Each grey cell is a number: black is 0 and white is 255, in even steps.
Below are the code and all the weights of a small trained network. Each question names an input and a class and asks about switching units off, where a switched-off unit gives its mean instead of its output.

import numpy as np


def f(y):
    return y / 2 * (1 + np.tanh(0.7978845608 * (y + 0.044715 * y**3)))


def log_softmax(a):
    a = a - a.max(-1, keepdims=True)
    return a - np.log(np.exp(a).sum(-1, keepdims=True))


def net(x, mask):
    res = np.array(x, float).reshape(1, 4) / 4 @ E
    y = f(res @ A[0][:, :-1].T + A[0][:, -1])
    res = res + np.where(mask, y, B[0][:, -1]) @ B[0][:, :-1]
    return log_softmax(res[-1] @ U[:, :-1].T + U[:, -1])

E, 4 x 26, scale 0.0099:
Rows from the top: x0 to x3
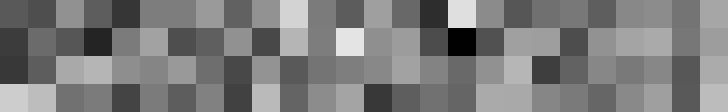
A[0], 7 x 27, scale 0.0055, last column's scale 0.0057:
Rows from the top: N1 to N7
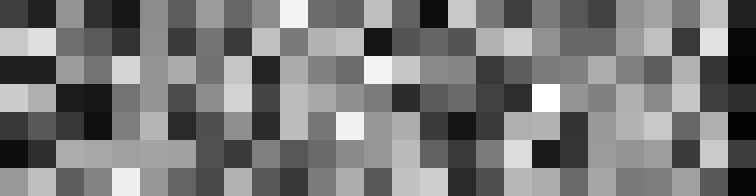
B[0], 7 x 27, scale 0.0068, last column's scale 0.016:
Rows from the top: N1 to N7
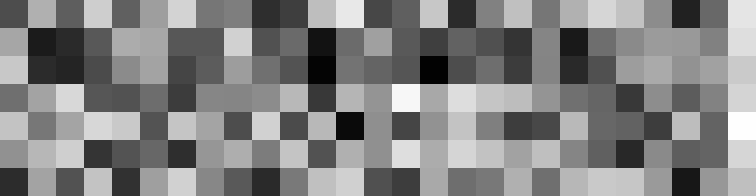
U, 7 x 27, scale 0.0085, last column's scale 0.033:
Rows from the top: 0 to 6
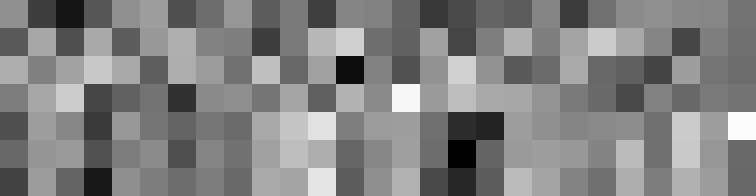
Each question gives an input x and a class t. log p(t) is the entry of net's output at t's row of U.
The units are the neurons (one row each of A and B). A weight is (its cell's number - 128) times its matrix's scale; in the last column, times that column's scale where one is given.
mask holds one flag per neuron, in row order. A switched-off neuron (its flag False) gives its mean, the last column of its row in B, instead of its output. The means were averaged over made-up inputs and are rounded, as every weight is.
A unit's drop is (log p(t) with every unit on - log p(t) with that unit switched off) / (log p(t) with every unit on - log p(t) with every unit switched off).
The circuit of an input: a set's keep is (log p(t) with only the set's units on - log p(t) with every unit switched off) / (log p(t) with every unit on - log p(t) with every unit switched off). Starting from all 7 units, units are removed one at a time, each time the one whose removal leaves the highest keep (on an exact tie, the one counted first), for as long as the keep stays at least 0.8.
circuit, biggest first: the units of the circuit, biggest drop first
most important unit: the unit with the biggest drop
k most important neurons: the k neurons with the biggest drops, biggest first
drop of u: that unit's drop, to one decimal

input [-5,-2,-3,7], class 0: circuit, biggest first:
[N2]
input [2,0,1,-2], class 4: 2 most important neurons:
[N2, N5]
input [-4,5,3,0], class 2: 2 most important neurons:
[N5, N1]
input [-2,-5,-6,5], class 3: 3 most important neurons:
[N5, N3, N4]
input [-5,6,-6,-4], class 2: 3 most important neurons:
[N5, N1, N6]
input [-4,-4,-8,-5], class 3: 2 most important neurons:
[N4, N5]
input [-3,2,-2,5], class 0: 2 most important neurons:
[N2, N1]
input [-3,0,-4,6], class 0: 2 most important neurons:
[N2, N6]
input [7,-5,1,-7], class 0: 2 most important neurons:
[N3, N7]
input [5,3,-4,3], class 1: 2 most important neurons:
[N1, N6]
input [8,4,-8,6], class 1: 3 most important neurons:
[N1, N6, N3]
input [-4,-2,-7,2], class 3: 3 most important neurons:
[N4, N1, N5]
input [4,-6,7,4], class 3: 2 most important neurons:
[N5, N6]
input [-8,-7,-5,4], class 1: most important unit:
N5
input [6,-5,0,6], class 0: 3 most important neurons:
[N5, N2, N7]
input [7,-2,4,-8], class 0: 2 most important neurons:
[N3, N7]
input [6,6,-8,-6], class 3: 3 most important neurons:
[N4, N2, N7]
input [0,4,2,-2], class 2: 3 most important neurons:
[N5, N2, N4]
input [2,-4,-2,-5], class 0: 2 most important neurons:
[N5, N3]
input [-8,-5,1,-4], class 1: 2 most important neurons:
[N7, N5]
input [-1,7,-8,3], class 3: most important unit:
N4
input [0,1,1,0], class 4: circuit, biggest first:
[N5, N4, N1, N2]
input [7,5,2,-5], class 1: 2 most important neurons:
[N1, N2]
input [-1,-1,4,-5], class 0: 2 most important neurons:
[N3, N4]
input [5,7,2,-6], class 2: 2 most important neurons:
[N5, N2]
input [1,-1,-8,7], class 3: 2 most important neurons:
[N4, N3]
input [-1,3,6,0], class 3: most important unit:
N6
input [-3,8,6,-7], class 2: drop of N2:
0.3
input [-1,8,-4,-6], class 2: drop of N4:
0.0
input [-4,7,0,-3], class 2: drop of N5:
1.2
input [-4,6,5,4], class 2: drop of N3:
0.1
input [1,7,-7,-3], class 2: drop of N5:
1.8
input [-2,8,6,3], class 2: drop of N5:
1.5
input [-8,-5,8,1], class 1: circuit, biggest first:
[N7]
